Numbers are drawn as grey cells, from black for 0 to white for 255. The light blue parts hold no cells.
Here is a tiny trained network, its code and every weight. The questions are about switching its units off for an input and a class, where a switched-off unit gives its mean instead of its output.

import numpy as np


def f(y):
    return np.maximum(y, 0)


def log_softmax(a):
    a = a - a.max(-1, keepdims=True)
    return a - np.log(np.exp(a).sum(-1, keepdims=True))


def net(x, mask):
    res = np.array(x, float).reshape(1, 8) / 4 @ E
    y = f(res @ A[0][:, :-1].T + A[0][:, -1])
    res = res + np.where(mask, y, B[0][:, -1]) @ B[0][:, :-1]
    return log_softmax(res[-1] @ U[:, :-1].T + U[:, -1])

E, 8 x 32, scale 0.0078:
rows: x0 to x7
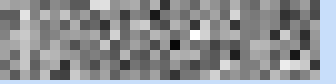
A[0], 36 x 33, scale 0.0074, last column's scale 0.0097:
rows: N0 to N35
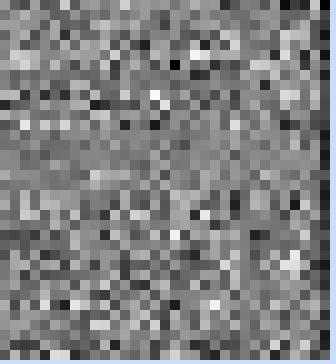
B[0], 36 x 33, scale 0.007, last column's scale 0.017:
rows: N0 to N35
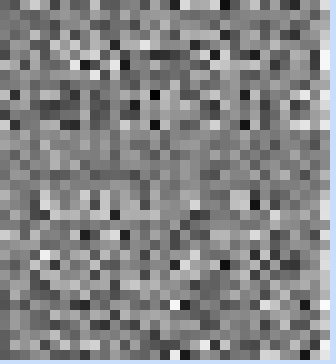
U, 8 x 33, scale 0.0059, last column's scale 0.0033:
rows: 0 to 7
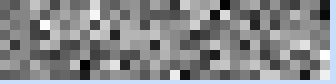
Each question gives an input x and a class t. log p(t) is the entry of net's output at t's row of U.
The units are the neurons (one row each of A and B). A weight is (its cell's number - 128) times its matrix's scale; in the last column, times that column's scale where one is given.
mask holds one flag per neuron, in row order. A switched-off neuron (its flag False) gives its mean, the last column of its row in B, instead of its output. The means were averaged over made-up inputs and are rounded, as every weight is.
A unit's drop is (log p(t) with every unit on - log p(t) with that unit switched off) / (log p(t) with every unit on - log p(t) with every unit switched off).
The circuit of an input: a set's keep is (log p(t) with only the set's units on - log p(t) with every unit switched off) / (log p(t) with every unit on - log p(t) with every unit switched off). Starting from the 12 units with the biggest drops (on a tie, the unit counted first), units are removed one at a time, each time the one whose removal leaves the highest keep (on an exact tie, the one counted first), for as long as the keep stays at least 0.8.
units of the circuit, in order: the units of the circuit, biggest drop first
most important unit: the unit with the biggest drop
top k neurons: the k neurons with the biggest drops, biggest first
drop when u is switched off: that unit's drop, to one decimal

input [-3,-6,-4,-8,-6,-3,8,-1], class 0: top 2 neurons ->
(N26, N3)
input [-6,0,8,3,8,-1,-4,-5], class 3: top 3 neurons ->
(N21, N23, N31)
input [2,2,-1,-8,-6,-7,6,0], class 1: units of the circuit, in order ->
(N34)
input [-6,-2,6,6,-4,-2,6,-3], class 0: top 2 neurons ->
(N26, N3)
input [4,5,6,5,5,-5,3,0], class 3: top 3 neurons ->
(N21, N34, N9)
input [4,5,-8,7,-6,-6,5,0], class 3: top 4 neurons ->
(N4, N28, N34, N7)
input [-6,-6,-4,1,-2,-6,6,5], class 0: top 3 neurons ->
(N26, N3, N12)
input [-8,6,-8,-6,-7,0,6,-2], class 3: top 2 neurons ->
(N4, N28)
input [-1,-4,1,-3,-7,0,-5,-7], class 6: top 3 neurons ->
(N23, N30, N24)
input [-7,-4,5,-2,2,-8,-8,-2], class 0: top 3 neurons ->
(N0, N20, N19)
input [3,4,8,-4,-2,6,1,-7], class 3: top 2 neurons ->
(N21, N31)
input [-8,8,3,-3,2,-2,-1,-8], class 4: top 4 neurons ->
(N12, N30, N32, N11)
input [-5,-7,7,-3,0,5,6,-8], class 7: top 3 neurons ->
(N35, N12, N4)
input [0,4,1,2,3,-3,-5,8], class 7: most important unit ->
N30
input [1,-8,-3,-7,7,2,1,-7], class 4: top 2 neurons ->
(N9, N5)
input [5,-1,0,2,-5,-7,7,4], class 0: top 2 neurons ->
(N26, N3)
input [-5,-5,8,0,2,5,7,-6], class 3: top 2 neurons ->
(N21, N0)
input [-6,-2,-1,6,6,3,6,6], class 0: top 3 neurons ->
(N26, N3, N34)
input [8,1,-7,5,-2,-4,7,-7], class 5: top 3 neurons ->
(N32, N0, N11)
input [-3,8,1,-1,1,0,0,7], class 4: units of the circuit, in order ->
(N12)
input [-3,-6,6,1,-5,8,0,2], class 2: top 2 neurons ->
(N20, N19)
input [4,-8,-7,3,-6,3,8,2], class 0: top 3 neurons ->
(N26, N3, N12)
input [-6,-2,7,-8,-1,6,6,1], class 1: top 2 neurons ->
(N34, N7)
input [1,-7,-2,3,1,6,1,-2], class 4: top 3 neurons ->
(N9, N25, N27)
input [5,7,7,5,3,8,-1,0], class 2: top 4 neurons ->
(N20, N19, N9, N4)
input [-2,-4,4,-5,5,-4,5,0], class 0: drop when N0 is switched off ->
-0.1
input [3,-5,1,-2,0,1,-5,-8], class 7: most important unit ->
N35
